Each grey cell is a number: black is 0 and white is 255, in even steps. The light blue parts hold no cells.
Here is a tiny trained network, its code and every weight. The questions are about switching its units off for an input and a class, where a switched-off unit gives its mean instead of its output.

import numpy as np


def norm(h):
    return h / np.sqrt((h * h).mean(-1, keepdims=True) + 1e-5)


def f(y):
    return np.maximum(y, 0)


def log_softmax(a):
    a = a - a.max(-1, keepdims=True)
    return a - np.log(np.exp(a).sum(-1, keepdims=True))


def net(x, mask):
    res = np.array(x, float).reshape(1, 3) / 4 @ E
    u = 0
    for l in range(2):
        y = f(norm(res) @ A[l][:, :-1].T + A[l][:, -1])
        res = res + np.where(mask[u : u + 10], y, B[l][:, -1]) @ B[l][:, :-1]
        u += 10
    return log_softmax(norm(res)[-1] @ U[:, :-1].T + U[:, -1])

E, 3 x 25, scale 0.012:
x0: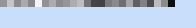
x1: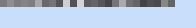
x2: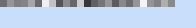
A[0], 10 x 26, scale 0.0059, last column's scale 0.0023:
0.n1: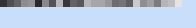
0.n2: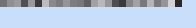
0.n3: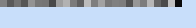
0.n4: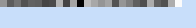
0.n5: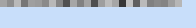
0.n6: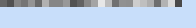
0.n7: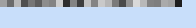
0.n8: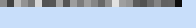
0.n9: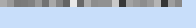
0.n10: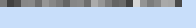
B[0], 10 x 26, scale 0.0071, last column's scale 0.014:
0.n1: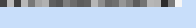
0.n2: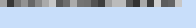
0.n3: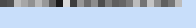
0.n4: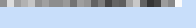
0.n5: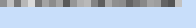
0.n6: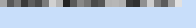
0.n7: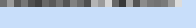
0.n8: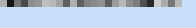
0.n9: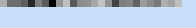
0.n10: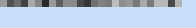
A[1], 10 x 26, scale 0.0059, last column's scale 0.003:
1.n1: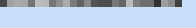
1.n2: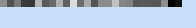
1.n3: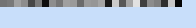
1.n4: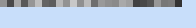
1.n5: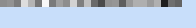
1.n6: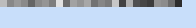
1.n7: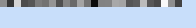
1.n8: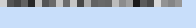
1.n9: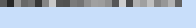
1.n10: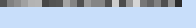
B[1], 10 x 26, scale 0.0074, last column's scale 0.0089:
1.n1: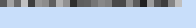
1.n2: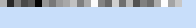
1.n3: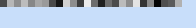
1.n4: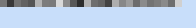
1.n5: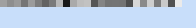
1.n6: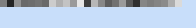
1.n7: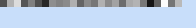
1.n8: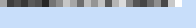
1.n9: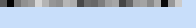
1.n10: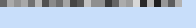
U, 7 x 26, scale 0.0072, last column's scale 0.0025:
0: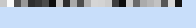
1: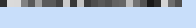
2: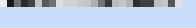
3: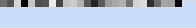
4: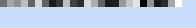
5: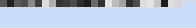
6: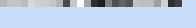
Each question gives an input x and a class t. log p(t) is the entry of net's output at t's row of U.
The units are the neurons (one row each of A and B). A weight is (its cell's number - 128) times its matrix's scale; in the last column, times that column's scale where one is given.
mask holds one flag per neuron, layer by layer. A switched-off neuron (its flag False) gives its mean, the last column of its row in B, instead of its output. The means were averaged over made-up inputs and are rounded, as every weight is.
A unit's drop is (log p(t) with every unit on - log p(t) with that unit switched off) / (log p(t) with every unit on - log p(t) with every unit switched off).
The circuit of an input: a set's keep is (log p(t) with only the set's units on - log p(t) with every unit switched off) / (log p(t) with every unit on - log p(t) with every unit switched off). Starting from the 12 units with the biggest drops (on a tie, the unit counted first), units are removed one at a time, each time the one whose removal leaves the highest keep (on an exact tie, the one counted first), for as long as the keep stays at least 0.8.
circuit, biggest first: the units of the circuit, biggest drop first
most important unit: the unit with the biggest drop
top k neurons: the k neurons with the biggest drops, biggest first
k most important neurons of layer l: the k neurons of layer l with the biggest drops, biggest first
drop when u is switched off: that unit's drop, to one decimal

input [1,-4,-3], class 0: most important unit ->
0.n7
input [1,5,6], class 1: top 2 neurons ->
[0.n6; 0.n5]
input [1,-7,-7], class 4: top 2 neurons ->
[0.n4; 0.n6]
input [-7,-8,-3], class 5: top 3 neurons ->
[0.n6; 0.n2; 0.n3]
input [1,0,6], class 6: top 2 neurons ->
[1.n8; 0.n9]
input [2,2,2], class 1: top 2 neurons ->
[0.n5; 0.n1]
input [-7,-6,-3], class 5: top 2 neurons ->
[0.n6; 0.n2]
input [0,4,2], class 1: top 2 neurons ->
[0.n6; 0.n1]
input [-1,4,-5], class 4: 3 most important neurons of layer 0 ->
[0.n6; 0.n2; 0.n4]
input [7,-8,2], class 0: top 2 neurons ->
[0.n9; 0.n4]
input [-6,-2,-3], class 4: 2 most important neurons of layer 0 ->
[0.n4; 0.n3]
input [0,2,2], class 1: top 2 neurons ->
[0.n5; 0.n6]
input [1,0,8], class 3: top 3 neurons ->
[0.n1; 1.n7; 0.n4]
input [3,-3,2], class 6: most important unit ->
0.n5
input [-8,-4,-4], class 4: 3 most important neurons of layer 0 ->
[0.n4; 0.n3; 0.n5]
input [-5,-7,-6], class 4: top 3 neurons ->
[0.n4; 0.n3; 1.n3]
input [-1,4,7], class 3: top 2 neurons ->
[1.n7; 0.n1]
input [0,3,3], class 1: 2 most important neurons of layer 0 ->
[0.n6; 0.n5]
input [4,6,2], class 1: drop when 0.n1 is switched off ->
0.1
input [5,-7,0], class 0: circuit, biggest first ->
[0.n7]
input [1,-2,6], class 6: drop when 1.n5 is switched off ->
0.4
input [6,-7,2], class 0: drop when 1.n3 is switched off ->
0.1
